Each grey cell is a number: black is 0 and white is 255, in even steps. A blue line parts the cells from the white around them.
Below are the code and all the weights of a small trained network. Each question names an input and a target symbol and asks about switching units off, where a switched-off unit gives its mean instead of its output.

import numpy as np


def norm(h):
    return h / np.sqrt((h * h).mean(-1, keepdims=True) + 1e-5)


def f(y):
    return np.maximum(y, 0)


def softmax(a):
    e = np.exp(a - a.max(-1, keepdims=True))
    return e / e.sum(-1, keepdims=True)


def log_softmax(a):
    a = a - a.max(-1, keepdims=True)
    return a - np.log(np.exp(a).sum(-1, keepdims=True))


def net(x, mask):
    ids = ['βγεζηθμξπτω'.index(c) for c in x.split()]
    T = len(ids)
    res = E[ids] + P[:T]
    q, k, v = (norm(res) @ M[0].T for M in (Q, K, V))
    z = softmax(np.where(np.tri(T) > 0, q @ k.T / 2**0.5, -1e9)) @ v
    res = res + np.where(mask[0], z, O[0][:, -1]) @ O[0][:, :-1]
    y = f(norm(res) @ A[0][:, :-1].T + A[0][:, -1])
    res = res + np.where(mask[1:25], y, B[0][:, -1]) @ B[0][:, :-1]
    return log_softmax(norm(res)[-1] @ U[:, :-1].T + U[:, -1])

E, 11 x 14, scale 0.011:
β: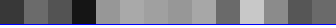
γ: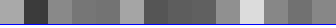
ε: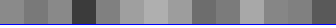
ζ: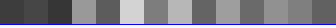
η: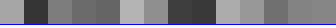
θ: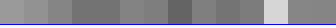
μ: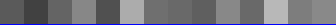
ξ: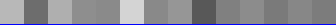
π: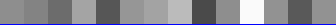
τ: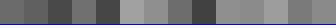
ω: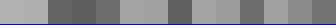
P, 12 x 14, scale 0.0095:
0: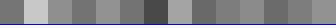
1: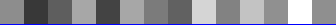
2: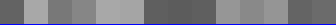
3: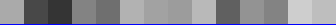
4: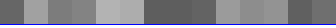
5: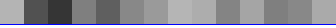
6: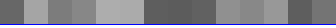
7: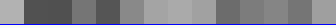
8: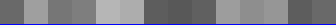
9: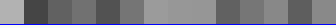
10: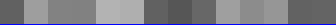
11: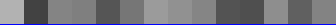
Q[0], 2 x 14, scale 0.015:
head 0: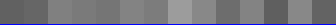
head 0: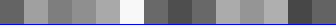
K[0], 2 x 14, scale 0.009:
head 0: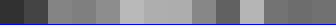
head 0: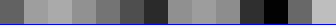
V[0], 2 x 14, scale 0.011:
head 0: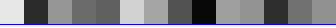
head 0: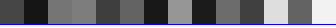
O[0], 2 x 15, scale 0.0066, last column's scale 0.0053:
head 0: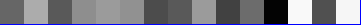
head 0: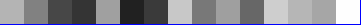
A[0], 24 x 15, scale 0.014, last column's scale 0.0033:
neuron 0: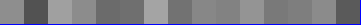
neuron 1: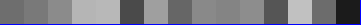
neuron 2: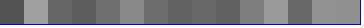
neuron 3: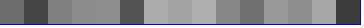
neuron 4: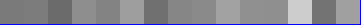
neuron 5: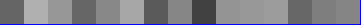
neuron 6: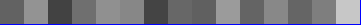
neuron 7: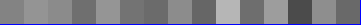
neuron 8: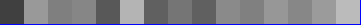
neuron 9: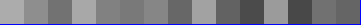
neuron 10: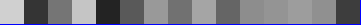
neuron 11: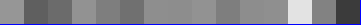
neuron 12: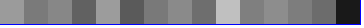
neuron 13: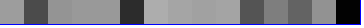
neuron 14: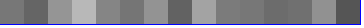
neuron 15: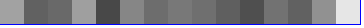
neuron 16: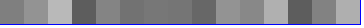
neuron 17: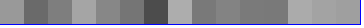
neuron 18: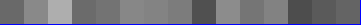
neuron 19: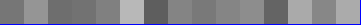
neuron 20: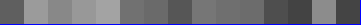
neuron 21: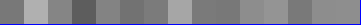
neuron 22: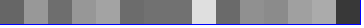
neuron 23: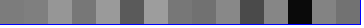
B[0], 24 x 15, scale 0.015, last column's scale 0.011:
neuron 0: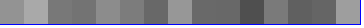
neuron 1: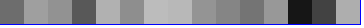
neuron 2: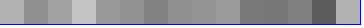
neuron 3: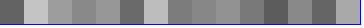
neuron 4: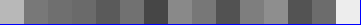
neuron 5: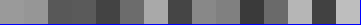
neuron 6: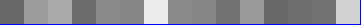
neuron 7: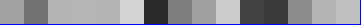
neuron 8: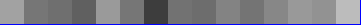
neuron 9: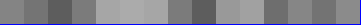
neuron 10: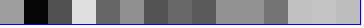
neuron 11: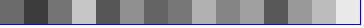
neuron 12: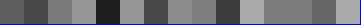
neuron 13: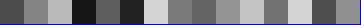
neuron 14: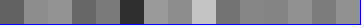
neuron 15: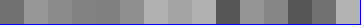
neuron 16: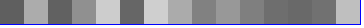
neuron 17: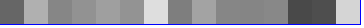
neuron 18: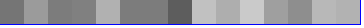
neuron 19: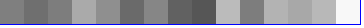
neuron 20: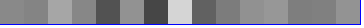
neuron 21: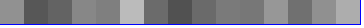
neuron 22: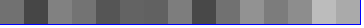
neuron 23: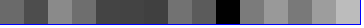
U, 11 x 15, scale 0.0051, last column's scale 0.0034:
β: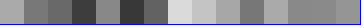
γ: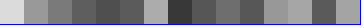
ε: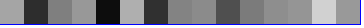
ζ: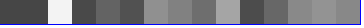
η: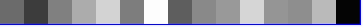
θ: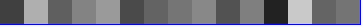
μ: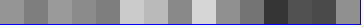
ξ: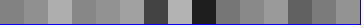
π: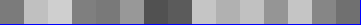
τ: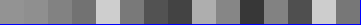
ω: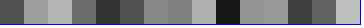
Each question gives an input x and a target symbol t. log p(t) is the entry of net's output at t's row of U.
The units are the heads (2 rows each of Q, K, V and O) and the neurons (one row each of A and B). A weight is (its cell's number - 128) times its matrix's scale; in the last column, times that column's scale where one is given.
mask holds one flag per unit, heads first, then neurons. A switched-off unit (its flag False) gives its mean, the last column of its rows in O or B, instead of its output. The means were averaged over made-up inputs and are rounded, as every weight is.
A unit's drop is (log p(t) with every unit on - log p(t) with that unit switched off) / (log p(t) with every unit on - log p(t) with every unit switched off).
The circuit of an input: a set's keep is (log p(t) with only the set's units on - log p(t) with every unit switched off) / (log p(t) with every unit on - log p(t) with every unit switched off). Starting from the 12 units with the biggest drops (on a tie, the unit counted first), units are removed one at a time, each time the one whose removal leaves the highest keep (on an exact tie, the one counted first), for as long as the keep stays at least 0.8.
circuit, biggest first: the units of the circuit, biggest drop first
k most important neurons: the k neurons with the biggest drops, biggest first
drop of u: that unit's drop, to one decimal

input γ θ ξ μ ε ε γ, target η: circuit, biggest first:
(neuron 6)
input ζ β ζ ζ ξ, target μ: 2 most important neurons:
(neuron 7; neuron 12)
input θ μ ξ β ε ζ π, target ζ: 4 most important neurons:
(neuron 13; neuron 7; neuron 23; neuron 16)
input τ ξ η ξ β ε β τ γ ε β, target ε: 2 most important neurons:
(neuron 12; neuron 21)
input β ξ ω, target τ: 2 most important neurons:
(neuron 7; neuron 23)
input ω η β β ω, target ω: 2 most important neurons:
(neuron 23; neuron 19)
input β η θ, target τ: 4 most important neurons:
(neuron 7; neuron 23; neuron 16; neuron 18)
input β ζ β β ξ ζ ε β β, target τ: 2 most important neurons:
(neuron 7; neuron 23)
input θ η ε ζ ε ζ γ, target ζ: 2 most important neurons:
(neuron 13; neuron 7)
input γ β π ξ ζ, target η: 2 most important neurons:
(neuron 19; neuron 6)
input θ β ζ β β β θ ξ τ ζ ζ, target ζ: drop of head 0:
1.0
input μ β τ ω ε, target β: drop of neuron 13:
0.0
